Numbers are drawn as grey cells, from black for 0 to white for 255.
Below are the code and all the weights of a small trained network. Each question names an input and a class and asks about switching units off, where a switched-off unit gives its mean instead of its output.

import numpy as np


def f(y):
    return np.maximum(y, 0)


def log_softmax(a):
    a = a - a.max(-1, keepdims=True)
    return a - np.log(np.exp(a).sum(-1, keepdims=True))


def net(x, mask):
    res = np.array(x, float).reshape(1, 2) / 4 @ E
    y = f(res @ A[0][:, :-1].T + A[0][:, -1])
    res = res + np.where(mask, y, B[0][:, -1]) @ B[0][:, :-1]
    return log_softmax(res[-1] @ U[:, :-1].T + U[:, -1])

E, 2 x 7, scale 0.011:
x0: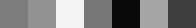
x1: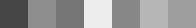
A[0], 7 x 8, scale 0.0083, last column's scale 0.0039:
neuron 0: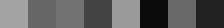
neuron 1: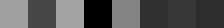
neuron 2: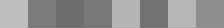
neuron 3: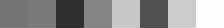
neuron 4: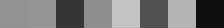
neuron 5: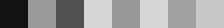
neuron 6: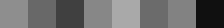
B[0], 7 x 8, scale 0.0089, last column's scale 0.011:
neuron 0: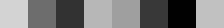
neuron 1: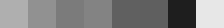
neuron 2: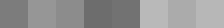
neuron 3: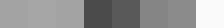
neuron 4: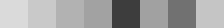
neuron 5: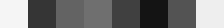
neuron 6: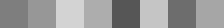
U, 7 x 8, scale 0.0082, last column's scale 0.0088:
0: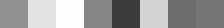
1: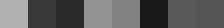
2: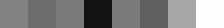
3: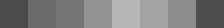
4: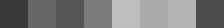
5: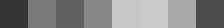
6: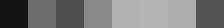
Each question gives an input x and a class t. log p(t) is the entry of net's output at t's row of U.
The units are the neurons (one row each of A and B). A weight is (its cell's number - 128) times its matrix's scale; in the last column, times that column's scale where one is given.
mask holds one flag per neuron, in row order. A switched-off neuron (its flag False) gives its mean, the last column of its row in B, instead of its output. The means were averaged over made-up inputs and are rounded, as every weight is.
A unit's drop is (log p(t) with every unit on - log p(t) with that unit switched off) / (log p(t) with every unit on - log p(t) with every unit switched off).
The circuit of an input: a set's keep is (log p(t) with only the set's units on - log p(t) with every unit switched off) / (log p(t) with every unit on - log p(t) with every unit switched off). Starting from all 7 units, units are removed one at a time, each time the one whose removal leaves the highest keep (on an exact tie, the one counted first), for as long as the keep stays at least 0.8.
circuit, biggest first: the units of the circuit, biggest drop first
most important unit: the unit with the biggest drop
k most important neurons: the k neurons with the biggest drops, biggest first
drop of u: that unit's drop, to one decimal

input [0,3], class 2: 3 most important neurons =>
neuron 0; neuron 1; neuron 4
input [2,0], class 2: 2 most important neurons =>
neuron 4; neuron 6
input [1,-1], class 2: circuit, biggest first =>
neuron 4; neuron 0
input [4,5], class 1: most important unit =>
neuron 5
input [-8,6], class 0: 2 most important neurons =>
neuron 4; neuron 3
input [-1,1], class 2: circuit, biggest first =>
neuron 0; neuron 1; neuron 4
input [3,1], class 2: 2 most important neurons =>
neuron 4; neuron 6
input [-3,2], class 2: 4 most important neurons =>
neuron 0; neuron 1; neuron 5; neuron 3
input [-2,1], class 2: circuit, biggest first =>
neuron 0; neuron 1
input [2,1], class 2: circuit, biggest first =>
neuron 4; neuron 1
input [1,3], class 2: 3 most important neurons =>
neuron 0; neuron 1; neuron 4
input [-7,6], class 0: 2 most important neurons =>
neuron 4; neuron 3
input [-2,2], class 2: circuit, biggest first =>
neuron 0; neuron 1
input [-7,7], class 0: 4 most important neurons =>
neuron 4; neuron 3; neuron 6; neuron 0
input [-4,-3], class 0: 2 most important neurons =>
neuron 5; neuron 4
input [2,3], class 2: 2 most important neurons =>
neuron 0; neuron 1
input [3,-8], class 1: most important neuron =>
neuron 0
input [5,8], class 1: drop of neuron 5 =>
0.6
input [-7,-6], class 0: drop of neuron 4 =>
0.3
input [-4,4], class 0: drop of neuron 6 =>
0.3
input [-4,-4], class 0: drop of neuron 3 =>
0.2
